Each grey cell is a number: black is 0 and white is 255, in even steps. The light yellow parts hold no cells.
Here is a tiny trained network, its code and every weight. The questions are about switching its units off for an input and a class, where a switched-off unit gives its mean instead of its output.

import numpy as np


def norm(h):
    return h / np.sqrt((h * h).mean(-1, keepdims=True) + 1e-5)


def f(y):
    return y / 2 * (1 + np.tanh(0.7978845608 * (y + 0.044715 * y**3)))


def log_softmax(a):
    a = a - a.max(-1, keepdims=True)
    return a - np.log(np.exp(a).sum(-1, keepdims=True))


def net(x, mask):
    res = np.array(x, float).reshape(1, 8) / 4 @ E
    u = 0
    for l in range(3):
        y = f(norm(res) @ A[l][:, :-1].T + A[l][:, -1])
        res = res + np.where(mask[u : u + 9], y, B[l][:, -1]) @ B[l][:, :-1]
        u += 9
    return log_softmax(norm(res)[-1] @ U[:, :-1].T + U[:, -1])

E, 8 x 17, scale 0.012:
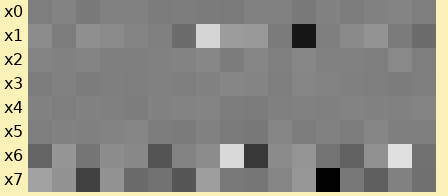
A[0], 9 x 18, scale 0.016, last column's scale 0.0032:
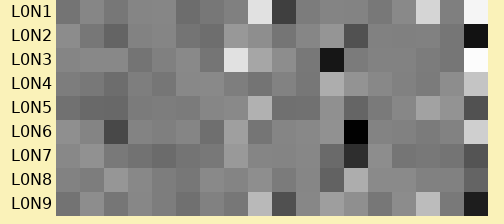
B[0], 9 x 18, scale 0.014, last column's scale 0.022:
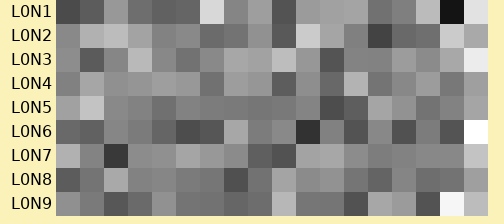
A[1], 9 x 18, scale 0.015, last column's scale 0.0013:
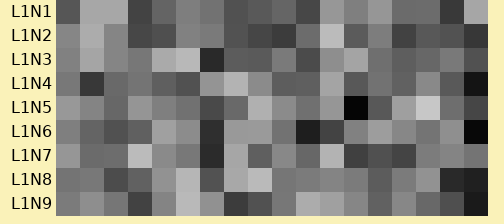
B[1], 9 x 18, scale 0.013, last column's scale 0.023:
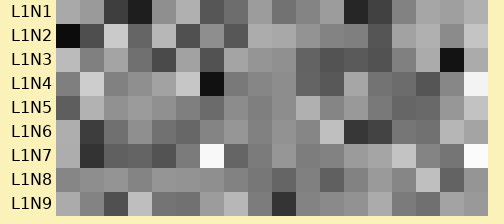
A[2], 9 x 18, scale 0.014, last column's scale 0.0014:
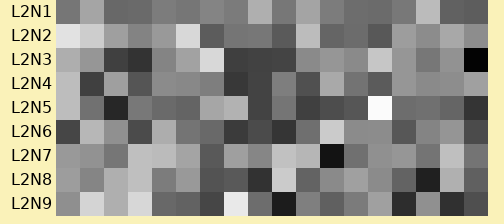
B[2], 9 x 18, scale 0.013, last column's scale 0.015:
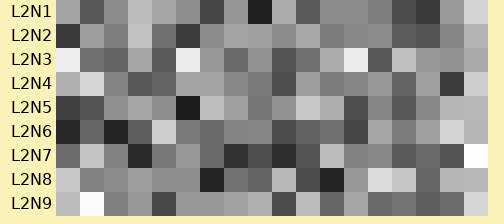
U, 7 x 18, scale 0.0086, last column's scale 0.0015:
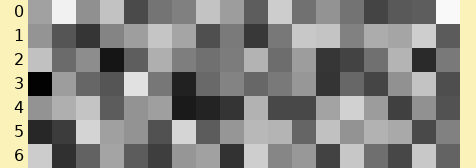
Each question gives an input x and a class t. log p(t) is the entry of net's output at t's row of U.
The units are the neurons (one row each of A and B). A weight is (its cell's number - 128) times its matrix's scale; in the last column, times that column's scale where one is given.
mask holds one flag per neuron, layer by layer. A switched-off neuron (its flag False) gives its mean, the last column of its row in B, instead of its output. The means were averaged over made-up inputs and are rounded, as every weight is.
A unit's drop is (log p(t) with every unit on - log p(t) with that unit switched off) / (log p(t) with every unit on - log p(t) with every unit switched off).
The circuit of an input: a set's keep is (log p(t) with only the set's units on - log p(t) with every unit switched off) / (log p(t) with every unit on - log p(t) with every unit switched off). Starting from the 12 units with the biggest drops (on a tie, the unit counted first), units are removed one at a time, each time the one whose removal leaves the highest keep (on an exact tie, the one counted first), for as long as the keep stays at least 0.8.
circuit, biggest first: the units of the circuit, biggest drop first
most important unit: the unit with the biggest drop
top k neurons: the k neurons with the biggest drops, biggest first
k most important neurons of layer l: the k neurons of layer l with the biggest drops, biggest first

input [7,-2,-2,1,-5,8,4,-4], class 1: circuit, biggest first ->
(L0N6)
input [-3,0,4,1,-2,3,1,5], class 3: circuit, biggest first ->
(L0N3 L1N2)
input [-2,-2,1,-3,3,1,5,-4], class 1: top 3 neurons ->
(L0N6 L0N3 L2N3)
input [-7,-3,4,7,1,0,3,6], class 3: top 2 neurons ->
(L0N3 L1N2)
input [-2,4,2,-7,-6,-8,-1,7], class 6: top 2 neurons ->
(L0N1 L1N7)
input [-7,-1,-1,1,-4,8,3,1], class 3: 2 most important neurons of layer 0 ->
(L0N3 L0N1)
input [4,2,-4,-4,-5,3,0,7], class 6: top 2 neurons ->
(L0N1 L1N7)
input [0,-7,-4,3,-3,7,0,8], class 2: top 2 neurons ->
(L1N7 L0N3)
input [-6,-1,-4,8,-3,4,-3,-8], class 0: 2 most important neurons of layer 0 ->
(L0N3 L0N1)
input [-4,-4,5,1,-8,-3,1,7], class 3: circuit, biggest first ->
(L0N3 L1N2)
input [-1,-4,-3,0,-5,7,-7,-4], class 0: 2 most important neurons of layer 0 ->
(L0N3 L0N6)
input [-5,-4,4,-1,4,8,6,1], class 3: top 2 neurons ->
(L1N7 L0N3)
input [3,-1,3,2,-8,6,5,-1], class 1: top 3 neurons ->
(L0N6 L0N3 L0N9)
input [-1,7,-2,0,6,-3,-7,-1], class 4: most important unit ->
L0N6
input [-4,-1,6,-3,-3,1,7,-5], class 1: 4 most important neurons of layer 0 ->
(L0N3 L0N6 L0N9 L0N1)
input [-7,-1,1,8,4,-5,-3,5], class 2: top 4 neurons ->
(L0N3 L1N7 L0N1 L0N6)
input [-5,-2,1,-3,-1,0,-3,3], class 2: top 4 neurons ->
(L0N3 L0N1 L1N7 L0N6)
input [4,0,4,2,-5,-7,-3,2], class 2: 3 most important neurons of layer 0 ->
(L0N3 L0N1 L0N9)
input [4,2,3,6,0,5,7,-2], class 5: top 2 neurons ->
(L0N1 L0N9)
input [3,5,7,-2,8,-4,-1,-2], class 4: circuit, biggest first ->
(L0N1)
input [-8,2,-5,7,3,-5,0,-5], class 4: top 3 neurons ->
(L0N1 L1N7 L1N2)
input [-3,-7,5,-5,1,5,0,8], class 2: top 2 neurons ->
(L1N7 L0N3)
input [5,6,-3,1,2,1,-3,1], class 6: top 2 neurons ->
(L0N1 L1N4)
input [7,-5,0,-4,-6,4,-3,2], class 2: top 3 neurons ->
(L0N3 L0N1 L1N7)
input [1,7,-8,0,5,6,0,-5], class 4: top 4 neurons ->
(L0N1 L1N7 L2N7 L1N2)
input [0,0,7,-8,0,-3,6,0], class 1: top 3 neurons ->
(L0N6 L0N3 L0N9)
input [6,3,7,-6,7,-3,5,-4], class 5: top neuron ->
(L0N1)
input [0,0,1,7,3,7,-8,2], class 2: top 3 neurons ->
(L0N3 L0N1 L0N9)
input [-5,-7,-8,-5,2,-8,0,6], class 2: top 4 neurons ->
(L0N3 L1N7 L0N1 L0N6)
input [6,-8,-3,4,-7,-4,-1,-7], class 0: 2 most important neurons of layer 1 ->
(L1N7 L1N3)
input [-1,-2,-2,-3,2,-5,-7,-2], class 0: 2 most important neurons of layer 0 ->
(L0N3 L0N6)
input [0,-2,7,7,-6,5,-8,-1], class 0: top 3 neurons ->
(L0N3 L0N6 L0N1)
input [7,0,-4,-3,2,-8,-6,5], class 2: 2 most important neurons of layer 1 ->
(L1N2 L1N7)
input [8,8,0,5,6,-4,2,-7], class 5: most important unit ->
L1N4
